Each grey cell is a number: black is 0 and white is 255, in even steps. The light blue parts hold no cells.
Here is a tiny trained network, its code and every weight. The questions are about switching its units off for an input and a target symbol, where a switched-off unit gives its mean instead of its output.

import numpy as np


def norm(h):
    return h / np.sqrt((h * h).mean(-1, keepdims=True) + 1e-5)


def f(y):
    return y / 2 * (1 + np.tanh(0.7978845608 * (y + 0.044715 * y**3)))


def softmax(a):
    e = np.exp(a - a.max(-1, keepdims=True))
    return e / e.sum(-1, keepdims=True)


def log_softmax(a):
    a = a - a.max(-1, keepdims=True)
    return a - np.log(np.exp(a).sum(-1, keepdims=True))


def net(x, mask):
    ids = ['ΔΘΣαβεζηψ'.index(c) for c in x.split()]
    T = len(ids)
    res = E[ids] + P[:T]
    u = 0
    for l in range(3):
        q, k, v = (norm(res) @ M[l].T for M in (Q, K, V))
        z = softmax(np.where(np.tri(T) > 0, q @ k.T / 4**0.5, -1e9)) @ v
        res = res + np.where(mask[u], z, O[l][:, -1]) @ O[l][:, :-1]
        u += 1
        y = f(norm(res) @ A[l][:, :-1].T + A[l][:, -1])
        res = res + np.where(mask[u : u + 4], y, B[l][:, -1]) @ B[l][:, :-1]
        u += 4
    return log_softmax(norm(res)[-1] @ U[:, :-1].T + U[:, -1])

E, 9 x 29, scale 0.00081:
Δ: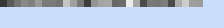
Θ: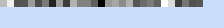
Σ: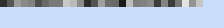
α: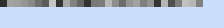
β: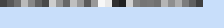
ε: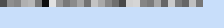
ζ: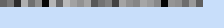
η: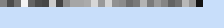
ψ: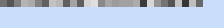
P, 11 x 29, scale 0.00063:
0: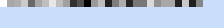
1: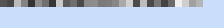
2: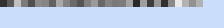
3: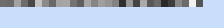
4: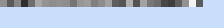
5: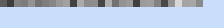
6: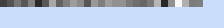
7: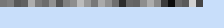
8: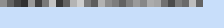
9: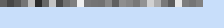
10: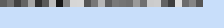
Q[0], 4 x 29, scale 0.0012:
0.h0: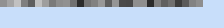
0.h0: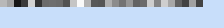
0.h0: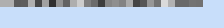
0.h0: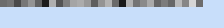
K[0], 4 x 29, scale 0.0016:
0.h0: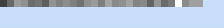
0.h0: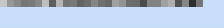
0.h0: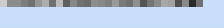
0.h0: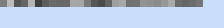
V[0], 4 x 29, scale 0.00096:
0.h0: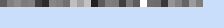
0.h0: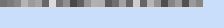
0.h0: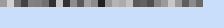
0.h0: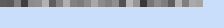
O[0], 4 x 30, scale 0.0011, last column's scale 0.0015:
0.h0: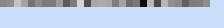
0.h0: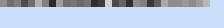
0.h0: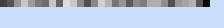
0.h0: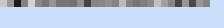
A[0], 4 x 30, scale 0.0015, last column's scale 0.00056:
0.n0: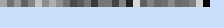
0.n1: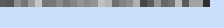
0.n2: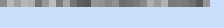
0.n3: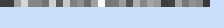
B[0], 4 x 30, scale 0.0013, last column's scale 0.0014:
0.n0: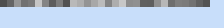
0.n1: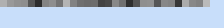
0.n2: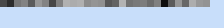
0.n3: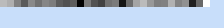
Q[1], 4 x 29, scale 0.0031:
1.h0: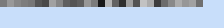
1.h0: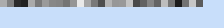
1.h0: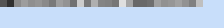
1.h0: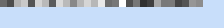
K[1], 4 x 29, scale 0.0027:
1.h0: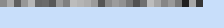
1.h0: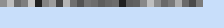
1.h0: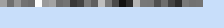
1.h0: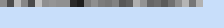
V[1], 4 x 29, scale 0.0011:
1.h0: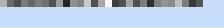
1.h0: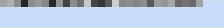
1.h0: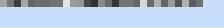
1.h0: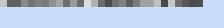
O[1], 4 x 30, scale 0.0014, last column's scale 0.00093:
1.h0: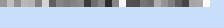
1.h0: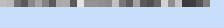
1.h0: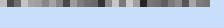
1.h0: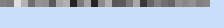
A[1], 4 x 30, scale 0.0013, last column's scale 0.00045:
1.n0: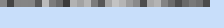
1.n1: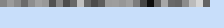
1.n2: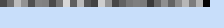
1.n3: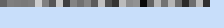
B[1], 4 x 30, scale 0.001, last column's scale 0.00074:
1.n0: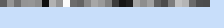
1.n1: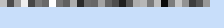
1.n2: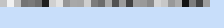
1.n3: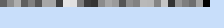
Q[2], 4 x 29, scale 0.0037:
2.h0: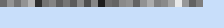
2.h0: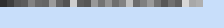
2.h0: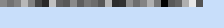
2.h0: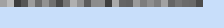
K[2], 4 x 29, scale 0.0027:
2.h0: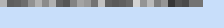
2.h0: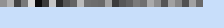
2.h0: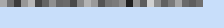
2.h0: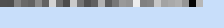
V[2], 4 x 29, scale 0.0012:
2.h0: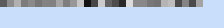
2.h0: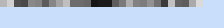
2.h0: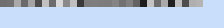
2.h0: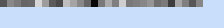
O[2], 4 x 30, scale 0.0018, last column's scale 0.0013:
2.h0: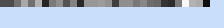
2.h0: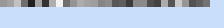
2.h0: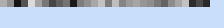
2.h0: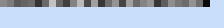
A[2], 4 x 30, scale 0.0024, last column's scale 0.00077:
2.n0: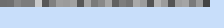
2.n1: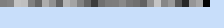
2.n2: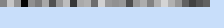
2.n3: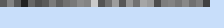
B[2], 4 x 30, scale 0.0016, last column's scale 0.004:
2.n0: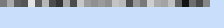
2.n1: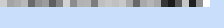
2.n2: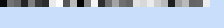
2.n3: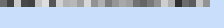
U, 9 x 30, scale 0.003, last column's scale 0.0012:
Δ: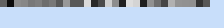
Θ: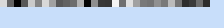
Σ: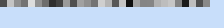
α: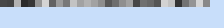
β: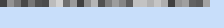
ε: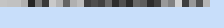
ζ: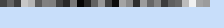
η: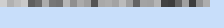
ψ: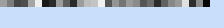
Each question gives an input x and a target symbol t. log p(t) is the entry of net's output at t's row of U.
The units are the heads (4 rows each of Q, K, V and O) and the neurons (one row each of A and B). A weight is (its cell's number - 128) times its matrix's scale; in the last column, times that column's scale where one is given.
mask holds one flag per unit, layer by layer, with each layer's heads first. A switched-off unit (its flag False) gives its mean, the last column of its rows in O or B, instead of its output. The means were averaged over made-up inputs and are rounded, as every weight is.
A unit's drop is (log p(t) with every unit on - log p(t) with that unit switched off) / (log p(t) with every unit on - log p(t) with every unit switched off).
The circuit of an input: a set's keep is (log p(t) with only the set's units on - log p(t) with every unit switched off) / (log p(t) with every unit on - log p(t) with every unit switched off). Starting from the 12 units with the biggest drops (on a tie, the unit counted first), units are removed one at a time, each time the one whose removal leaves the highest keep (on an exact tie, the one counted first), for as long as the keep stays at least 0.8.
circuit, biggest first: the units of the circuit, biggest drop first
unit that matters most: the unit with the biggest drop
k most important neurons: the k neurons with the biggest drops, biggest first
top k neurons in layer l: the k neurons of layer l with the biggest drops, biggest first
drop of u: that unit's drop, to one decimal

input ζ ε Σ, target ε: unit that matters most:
2.h0
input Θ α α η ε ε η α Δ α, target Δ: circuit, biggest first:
1.h0, 0.h0, 2.n2, 0.n3
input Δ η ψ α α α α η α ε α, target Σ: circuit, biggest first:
2.h0, 2.n0, 2.n2
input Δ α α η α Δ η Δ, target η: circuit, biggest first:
2.n1, 2.h0
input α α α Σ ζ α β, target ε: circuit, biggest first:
2.h0, 2.n2
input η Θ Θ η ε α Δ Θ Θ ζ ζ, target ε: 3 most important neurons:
2.n2, 0.n3, 2.n1
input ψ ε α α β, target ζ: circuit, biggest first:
1.h0, 2.h0, 2.n1, 2.n2
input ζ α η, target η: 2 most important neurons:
1.n1, 2.n2
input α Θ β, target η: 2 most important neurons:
0.n0, 2.n1
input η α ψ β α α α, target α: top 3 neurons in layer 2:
2.n3, 2.n2, 2.n1
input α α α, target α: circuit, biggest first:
1.h0, 2.n3
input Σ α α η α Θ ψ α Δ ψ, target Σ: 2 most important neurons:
0.n3, 2.n0
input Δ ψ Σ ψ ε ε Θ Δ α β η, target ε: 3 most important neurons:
0.n3, 2.n1, 2.n2
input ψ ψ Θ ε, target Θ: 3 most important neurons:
0.n0, 0.n3, 1.n3
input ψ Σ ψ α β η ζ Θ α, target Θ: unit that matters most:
1.h0
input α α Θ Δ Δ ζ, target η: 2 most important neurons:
0.n0, 0.n3
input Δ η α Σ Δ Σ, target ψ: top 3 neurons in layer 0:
0.n2, 0.n1, 0.n0
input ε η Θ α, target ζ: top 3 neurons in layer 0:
0.n0, 0.n3, 0.n1
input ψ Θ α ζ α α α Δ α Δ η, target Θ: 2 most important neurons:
0.n3, 0.n0
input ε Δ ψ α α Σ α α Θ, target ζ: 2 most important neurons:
0.n0, 1.n3
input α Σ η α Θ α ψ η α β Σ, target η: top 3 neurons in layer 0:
0.n0, 0.n3, 0.n1
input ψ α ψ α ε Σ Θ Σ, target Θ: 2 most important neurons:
0.n0, 1.n3
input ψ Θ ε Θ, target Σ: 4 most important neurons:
0.n3, 2.n0, 2.n2, 2.n1
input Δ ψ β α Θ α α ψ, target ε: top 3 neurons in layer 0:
0.n3, 0.n0, 0.n1
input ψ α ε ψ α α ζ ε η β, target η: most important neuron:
2.n1
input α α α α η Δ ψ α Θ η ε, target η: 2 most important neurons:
0.n0, 2.n1
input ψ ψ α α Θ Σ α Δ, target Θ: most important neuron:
0.n0
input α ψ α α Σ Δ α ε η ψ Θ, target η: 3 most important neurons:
0.n0, 2.n1, 2.n2
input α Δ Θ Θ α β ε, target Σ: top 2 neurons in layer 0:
0.n3, 0.n1
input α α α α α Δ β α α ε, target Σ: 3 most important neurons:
2.n0, 2.n2, 2.n1
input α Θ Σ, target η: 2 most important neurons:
0.n0, 2.n1
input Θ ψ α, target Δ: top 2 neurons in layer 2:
2.n2, 2.n1
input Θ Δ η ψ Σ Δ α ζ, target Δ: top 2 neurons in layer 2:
2.n2, 2.n1
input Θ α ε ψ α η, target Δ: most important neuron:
0.n3
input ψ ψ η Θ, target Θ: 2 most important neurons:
0.n0, 1.n3
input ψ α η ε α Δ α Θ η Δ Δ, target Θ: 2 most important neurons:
0.n0, 0.n3
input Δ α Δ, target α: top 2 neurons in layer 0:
0.n1, 0.n3
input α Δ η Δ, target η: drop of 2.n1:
0.2
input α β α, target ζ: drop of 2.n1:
0.2
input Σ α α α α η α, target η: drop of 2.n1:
0.2
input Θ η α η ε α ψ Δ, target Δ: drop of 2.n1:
0.1
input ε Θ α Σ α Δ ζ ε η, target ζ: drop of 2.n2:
0.2
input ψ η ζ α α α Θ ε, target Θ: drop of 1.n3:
0.1
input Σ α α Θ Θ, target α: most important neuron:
0.n3
